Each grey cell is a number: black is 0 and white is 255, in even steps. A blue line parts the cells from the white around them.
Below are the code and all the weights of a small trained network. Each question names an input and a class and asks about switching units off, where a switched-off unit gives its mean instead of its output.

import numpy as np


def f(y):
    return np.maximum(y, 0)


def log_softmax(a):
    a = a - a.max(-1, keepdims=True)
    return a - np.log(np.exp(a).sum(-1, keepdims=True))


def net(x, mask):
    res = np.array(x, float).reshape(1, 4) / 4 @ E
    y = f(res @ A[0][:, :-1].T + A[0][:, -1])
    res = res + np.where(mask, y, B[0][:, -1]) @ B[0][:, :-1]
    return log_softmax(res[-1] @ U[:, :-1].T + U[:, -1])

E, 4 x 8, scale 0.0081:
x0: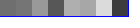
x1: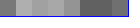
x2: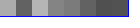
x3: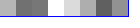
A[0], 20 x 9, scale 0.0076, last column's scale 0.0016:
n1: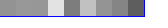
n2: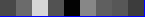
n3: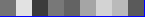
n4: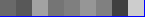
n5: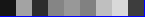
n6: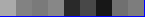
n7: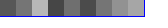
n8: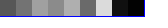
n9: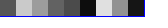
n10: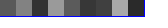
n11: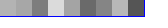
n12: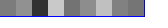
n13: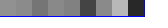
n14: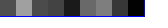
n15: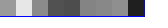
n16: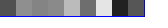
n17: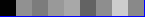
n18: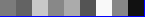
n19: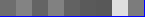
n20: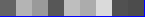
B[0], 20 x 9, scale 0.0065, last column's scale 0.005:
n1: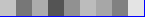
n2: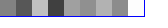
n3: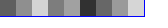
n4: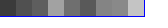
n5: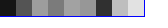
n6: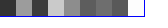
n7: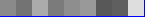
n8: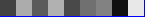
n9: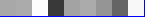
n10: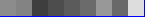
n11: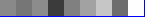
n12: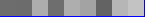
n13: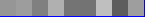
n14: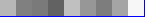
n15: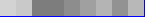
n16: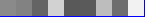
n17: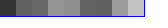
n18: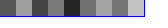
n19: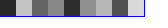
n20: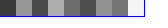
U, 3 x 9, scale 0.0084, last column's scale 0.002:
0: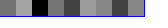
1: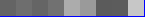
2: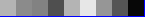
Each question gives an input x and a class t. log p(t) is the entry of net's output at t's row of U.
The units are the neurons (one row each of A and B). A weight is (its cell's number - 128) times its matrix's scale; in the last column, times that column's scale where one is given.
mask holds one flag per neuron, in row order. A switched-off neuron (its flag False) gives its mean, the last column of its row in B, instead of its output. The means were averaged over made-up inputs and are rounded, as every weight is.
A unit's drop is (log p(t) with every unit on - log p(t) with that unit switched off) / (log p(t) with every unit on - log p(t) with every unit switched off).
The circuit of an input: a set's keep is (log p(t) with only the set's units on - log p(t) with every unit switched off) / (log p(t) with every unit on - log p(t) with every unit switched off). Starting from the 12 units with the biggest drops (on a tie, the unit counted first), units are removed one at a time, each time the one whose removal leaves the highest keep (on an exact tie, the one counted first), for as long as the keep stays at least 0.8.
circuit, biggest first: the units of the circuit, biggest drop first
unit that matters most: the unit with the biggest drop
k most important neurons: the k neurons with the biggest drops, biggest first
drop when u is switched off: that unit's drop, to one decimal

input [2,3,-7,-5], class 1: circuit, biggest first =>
[n5, n3]
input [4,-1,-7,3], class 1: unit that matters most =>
n5
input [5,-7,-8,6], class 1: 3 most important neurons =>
[n5, n3, n12]
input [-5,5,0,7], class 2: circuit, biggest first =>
[n1, n11]
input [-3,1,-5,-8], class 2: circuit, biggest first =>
[n9, n14]
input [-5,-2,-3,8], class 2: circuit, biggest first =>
[n1, n11]
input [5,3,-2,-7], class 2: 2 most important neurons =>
[n9, n14]
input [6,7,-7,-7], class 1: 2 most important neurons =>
[n9, n5]
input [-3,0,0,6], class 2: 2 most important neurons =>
[n1, n11]
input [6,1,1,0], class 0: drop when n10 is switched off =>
0.0
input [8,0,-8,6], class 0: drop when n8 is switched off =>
0.4
